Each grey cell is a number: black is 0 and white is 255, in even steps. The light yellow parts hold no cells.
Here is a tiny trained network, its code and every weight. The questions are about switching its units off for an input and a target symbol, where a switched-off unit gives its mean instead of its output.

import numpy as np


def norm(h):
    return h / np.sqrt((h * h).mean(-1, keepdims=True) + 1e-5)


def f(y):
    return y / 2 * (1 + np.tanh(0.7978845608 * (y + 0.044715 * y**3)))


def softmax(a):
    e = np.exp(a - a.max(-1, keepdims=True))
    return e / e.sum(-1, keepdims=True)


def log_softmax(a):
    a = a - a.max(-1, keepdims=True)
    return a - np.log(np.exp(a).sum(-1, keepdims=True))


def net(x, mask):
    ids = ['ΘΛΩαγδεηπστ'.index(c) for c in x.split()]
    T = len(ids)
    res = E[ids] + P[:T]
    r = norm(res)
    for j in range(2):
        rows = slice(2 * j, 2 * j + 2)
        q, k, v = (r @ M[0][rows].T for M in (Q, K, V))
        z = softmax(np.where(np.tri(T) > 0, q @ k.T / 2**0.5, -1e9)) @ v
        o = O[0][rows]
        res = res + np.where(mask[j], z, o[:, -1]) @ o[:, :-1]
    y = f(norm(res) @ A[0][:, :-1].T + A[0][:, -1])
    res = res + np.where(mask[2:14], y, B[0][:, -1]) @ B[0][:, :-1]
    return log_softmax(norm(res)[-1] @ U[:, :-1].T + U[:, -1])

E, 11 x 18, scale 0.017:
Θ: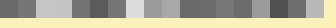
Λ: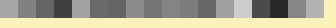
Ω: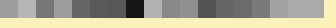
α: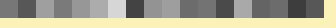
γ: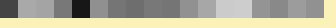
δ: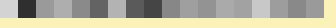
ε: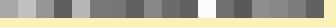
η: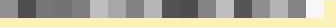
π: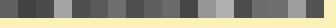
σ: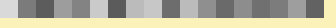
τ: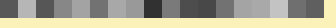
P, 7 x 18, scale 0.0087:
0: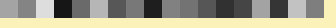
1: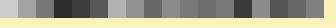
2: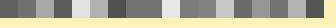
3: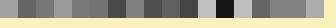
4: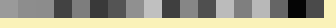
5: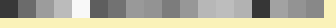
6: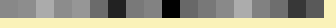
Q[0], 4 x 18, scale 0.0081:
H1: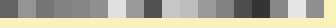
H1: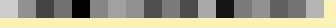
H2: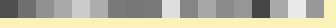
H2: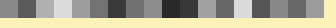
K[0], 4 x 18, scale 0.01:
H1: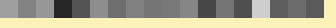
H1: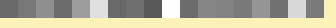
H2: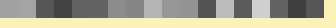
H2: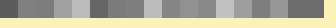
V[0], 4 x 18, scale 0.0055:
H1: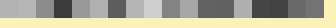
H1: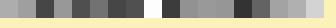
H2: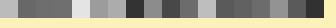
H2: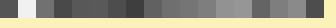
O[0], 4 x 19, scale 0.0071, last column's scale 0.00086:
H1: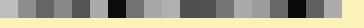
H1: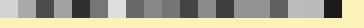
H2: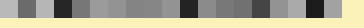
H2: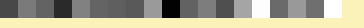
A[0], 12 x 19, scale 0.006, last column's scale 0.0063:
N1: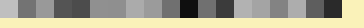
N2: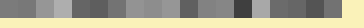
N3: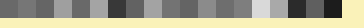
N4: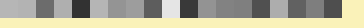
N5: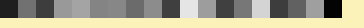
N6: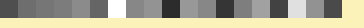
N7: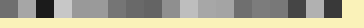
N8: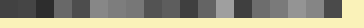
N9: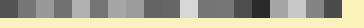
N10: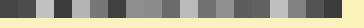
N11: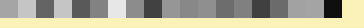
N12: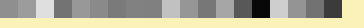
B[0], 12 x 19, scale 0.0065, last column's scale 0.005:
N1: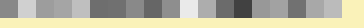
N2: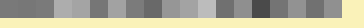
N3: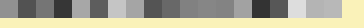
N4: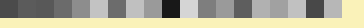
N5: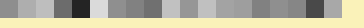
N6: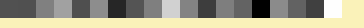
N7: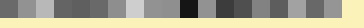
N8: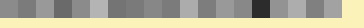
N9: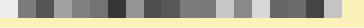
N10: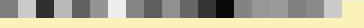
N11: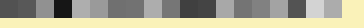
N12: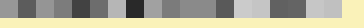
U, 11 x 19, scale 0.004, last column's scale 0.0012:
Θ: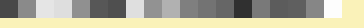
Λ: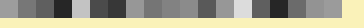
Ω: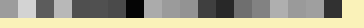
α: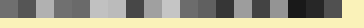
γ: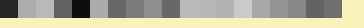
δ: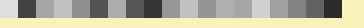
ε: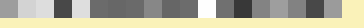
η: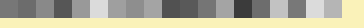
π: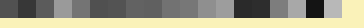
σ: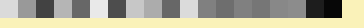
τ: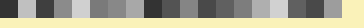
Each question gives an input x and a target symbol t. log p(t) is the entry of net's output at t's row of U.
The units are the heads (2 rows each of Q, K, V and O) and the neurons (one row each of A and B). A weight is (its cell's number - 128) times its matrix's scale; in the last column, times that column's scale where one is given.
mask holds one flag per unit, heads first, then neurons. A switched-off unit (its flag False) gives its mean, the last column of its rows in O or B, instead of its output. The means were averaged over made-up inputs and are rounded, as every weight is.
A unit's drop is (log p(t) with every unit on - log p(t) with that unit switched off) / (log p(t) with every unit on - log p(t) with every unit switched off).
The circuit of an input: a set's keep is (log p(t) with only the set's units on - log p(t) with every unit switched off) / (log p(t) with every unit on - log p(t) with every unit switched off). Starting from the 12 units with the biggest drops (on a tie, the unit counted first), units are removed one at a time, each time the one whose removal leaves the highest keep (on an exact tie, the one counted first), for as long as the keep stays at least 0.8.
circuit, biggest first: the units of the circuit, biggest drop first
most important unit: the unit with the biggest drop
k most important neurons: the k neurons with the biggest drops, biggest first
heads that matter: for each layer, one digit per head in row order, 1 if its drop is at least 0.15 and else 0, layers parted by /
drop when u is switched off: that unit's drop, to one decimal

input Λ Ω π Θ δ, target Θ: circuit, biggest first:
[H2 N7]
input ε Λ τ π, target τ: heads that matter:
10
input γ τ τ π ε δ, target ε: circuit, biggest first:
[H2 N1]
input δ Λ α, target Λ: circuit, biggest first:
[H1 N3 H2]
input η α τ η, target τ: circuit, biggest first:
[H1 N10]
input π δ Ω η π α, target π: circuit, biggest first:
[H1 N6 N9]
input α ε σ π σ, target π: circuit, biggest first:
[H1 N6]
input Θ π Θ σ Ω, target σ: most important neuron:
[N4]
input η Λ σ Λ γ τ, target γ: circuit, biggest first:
[H2 N5]
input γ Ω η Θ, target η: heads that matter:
11
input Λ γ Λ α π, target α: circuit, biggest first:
[H2 H1 N10 N12]
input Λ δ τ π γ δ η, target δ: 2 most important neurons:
[N9 N12]
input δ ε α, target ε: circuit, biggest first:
[H2 N1 N6]
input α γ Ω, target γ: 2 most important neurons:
[N5 N10]
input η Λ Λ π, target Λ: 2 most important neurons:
[N3 N6]
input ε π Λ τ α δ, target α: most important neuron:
[N10]
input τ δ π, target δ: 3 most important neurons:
[N12 N9 N6]
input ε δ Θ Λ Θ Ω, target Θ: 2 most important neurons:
[N7 N10]
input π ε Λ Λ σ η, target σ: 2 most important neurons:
[N4 N11]
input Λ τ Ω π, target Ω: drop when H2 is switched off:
0.3
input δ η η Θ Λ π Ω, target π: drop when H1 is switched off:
0.9
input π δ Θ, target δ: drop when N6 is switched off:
0.1
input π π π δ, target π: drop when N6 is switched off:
0.5
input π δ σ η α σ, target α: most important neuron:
[N12]
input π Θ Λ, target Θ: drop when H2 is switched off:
1.0
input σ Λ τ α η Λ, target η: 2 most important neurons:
[N11 N4]
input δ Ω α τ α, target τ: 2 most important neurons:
[N10 N6]
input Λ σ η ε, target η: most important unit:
H2
